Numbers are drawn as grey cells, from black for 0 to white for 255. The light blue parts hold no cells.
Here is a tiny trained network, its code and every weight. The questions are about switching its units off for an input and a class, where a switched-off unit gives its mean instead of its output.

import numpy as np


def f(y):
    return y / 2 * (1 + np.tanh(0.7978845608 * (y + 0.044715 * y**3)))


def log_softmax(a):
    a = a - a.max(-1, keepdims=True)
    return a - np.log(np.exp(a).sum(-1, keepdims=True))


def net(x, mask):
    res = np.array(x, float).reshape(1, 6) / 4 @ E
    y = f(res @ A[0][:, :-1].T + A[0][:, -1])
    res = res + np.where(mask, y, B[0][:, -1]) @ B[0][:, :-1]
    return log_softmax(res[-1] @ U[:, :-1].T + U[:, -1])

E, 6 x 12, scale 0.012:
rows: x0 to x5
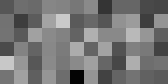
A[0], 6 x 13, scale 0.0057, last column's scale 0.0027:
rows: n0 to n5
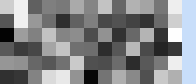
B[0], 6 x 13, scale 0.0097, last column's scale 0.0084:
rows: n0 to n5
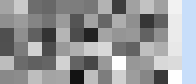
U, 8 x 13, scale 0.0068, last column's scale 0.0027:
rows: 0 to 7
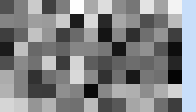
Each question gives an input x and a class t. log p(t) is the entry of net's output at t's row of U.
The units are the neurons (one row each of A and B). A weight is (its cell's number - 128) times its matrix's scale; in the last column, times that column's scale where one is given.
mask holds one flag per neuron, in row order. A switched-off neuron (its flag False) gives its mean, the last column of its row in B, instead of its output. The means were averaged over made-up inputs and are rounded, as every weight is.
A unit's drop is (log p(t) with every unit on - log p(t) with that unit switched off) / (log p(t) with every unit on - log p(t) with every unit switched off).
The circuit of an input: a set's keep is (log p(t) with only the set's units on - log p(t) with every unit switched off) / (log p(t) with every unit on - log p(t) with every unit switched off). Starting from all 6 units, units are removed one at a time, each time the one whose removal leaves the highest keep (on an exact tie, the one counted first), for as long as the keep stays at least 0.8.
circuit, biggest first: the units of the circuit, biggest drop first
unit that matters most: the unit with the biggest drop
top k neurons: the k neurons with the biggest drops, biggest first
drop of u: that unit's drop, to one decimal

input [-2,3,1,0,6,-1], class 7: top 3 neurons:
[n2, n4, n3]
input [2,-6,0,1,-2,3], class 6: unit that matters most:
n5
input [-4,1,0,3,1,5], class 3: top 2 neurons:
[n4, n5]
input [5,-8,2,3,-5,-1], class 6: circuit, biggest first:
[n2, n3]
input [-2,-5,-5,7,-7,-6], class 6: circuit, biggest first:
[n2, n3]
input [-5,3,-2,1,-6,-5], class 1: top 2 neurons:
[n5, n3]
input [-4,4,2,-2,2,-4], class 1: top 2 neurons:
[n3, n5]
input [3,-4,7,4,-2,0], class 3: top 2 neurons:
[n4, n3]
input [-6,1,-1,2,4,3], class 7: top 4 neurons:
[n2, n4, n3, n0]
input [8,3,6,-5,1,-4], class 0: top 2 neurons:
[n3, n1]
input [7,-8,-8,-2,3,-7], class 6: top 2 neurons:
[n4, n3]
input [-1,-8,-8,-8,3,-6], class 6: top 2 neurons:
[n3, n4]
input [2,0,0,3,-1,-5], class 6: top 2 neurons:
[n3, n2]
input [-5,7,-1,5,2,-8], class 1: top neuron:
[n5]
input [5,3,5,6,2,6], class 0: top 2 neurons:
[n3, n5]
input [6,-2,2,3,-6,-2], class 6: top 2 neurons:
[n2, n3]
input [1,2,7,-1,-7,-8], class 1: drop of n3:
0.2
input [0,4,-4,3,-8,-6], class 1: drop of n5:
1.0
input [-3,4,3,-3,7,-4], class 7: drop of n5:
-0.1
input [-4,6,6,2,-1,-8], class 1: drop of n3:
0.1
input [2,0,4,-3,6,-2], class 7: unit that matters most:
n2
